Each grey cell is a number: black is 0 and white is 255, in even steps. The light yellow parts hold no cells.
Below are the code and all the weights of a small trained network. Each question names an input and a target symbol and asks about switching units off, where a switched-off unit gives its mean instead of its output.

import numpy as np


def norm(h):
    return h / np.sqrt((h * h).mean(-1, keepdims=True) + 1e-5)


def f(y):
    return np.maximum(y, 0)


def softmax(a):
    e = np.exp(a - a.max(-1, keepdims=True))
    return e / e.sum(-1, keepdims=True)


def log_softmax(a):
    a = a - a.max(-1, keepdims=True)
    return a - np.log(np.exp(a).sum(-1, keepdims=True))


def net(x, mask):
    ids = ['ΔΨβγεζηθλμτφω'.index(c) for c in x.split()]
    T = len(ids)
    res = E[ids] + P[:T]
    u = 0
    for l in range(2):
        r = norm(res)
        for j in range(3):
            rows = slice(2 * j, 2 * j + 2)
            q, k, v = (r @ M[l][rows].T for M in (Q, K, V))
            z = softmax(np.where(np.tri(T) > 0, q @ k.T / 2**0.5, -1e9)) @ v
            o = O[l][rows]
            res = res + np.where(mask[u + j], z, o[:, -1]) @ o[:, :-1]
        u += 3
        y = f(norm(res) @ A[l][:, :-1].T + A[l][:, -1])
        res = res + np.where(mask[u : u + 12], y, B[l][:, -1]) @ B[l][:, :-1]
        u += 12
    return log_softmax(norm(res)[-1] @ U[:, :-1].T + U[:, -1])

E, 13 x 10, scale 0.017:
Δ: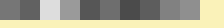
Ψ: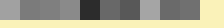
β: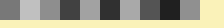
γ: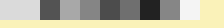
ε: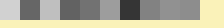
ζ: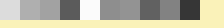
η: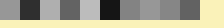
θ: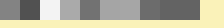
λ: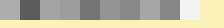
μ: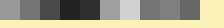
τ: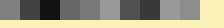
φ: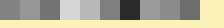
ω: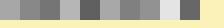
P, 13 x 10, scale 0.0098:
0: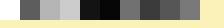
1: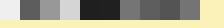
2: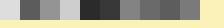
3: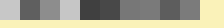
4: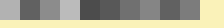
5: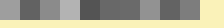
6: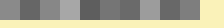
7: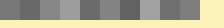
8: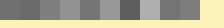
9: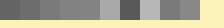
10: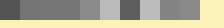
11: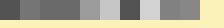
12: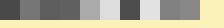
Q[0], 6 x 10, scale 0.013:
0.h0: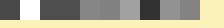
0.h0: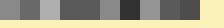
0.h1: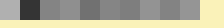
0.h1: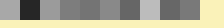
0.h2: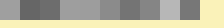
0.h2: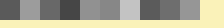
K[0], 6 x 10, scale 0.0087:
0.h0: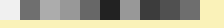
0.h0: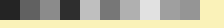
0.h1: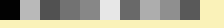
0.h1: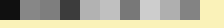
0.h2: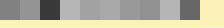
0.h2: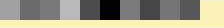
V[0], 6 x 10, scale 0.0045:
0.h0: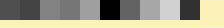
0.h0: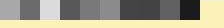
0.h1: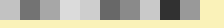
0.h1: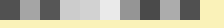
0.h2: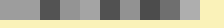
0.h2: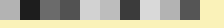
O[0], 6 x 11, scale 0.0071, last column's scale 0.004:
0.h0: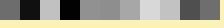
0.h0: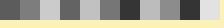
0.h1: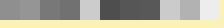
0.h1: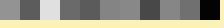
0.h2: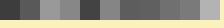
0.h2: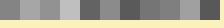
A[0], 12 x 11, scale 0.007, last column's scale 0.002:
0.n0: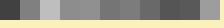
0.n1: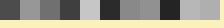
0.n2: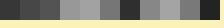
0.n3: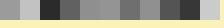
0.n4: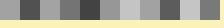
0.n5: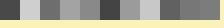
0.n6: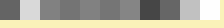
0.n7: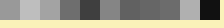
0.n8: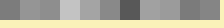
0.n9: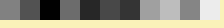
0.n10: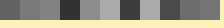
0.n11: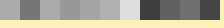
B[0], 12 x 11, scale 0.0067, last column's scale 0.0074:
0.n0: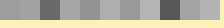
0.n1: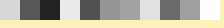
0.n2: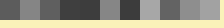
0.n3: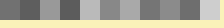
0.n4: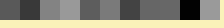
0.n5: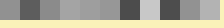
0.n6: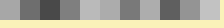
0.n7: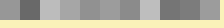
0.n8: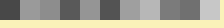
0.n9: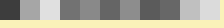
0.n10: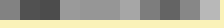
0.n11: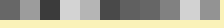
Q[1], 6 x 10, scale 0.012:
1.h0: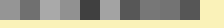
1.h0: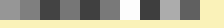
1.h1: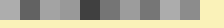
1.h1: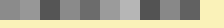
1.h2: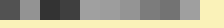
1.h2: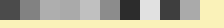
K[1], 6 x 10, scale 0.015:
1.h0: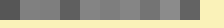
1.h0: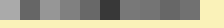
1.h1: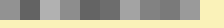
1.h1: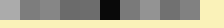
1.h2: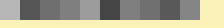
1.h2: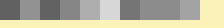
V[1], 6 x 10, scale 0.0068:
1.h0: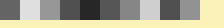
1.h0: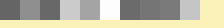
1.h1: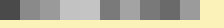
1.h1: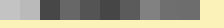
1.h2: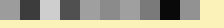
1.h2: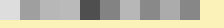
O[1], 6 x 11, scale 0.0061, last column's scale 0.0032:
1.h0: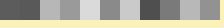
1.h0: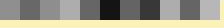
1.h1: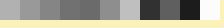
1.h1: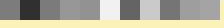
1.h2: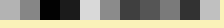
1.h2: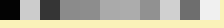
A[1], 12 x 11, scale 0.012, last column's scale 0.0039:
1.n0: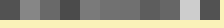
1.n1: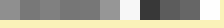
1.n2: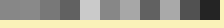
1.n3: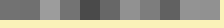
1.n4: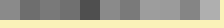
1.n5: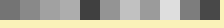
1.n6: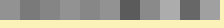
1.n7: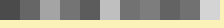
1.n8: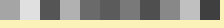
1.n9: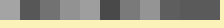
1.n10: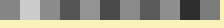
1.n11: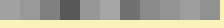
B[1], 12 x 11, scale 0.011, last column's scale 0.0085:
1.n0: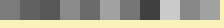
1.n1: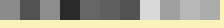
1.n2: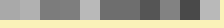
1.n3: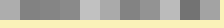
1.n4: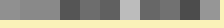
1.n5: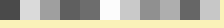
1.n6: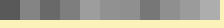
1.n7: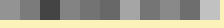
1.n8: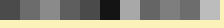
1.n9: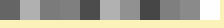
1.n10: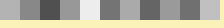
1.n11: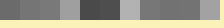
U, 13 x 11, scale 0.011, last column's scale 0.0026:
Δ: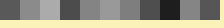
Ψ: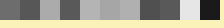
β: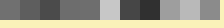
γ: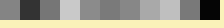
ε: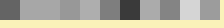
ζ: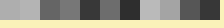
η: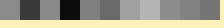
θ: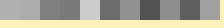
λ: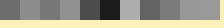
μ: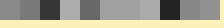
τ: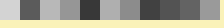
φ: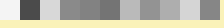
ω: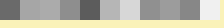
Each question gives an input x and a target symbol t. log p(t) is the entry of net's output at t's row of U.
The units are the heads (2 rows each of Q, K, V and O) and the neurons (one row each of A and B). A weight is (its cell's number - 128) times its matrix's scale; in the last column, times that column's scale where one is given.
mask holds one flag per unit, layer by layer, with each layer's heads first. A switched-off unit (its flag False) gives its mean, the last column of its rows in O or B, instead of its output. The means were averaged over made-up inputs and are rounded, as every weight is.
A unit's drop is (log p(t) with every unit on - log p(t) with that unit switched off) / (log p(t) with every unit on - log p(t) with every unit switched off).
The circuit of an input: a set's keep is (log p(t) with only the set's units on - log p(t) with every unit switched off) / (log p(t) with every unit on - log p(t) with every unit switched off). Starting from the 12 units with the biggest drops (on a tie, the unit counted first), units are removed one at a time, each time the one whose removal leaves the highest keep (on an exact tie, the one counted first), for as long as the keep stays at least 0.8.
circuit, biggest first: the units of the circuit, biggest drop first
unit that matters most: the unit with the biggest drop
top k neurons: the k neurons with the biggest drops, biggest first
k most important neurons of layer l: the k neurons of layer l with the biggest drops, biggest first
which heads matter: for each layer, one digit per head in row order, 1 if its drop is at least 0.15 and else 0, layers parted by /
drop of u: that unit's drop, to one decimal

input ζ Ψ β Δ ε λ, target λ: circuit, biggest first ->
(1.n8, 0.h0)
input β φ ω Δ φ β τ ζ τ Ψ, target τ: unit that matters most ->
0.h1
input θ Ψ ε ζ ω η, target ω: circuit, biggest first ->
(1.h2, 1.n5)
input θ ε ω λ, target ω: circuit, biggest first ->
(1.h2, 1.n5)
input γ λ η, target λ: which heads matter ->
110 / 000
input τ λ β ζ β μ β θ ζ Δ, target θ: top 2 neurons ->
(0.n1, 1.n10)
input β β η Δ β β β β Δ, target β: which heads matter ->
000 / 001
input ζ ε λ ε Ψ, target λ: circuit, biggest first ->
(0.h0, 1.n8)
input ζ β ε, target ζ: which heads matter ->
100 / 111
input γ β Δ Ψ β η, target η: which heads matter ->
100 / 000
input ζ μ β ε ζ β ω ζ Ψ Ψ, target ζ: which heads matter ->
011 / 100
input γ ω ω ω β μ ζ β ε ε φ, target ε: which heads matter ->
001 / 000
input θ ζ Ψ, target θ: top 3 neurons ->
(0.n1, 1.n10, 0.n0)
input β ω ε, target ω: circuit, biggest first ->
(1.h2)
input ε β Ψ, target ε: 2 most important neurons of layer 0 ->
(0.n9, 0.n1)
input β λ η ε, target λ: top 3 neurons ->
(1.n11, 0.n3, 1.n5)
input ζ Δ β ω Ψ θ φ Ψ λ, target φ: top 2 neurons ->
(0.n4, 0.n1)
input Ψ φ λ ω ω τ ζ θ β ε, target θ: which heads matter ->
001 / 010
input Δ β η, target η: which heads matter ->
100 / 010
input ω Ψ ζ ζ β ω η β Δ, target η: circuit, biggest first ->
(0.h0)
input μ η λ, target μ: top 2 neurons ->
(0.n4, 0.n3)
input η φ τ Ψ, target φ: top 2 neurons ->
(1.n3, 0.n2)
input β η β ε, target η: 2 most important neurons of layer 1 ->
(1.n11, 1.n5)
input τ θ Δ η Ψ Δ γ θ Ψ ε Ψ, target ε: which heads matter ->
011 / 000
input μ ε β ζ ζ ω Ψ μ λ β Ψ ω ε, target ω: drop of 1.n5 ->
0.1
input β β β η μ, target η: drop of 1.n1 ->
0.2
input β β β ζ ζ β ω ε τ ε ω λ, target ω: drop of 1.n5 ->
0.2
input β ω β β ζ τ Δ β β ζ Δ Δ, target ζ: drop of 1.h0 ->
0.1
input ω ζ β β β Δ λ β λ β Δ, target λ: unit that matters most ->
0.h0
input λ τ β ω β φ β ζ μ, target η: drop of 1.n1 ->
0.5
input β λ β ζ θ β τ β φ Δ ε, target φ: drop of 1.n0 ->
0.0
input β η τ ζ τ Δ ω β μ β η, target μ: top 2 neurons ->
(0.n1, 1.n9)
